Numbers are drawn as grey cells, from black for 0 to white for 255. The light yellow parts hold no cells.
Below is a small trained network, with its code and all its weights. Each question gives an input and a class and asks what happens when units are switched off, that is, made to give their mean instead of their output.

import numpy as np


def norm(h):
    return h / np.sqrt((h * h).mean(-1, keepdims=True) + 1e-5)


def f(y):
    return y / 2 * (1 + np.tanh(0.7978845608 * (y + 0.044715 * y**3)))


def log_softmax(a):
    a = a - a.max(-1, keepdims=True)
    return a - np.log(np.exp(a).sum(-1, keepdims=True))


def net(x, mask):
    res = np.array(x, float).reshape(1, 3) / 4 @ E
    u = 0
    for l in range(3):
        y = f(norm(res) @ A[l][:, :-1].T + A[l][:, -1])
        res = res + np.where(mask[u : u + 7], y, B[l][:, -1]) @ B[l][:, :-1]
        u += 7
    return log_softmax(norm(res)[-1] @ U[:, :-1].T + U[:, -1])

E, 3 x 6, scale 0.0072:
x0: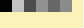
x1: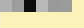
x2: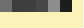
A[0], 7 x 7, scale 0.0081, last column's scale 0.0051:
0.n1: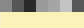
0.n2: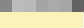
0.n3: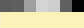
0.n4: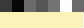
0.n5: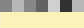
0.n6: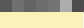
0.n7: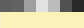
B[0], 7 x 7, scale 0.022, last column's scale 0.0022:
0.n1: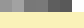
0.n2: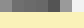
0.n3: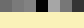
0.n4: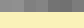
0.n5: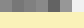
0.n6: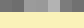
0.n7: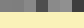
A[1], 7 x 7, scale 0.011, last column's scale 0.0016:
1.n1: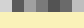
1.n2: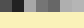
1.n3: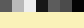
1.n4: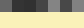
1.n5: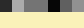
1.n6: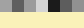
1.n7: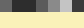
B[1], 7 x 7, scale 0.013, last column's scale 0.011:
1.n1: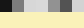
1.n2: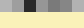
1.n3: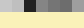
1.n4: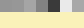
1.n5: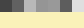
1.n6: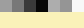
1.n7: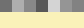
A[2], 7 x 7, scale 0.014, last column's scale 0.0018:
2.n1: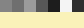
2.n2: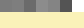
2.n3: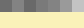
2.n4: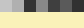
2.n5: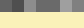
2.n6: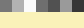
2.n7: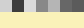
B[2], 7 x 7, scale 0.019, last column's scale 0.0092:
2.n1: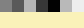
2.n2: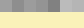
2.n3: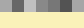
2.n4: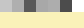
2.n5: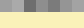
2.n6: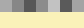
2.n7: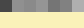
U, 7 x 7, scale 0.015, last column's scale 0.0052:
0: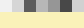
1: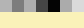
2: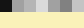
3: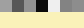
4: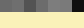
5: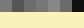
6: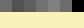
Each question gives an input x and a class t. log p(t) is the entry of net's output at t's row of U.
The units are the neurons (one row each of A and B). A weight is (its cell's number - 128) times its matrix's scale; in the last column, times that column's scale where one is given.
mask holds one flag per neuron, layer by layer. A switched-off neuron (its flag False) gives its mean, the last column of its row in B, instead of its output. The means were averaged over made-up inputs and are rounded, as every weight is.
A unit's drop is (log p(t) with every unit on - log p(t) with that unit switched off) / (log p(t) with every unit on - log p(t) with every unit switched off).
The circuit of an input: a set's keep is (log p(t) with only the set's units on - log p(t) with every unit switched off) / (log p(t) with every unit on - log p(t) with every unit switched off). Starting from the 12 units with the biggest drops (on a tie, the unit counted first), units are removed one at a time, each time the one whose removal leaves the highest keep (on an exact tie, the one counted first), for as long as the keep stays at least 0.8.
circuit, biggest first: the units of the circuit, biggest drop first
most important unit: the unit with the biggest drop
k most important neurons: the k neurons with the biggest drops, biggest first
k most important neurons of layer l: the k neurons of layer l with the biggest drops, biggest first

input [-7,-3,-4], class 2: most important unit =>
1.n1
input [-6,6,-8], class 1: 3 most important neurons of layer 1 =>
[1.n5 1.n2 1.n3]
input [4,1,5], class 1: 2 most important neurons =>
[1.n1 1.n4]
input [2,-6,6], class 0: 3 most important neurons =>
[1.n3 1.n2 2.n4]
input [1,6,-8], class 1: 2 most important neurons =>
[0.n2 2.n1]
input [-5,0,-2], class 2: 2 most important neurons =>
[1.n1 2.n1]
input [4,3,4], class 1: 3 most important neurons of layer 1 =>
[1.n1 1.n2 1.n3]
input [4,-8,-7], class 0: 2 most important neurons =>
[1.n3 1.n4]
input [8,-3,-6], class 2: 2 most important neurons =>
[1.n5 1.n4]
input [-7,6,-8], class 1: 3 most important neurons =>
[1.n5 0.n2 1.n2]
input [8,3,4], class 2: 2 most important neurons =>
[2.n1 2.n4]
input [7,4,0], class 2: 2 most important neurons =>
[2.n1 2.n4]
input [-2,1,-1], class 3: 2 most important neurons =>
[1.n6 2.n1]
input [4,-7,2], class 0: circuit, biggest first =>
[1.n3]
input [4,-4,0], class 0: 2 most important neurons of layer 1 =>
[1.n3 1.n1]
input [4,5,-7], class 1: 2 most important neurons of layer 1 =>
[1.n1 1.n2]
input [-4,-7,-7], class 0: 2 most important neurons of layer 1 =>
[1.n3 1.n2]
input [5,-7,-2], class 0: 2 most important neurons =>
[1.n3 1.n1]
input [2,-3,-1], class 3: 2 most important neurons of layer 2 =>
[2.n4 2.n1]
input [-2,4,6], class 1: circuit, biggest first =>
[1.n4]
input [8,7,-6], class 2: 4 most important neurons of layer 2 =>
[2.n1 2.n4 2.n6 2.n5]
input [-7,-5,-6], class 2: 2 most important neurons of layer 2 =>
[2.n7 2.n4]
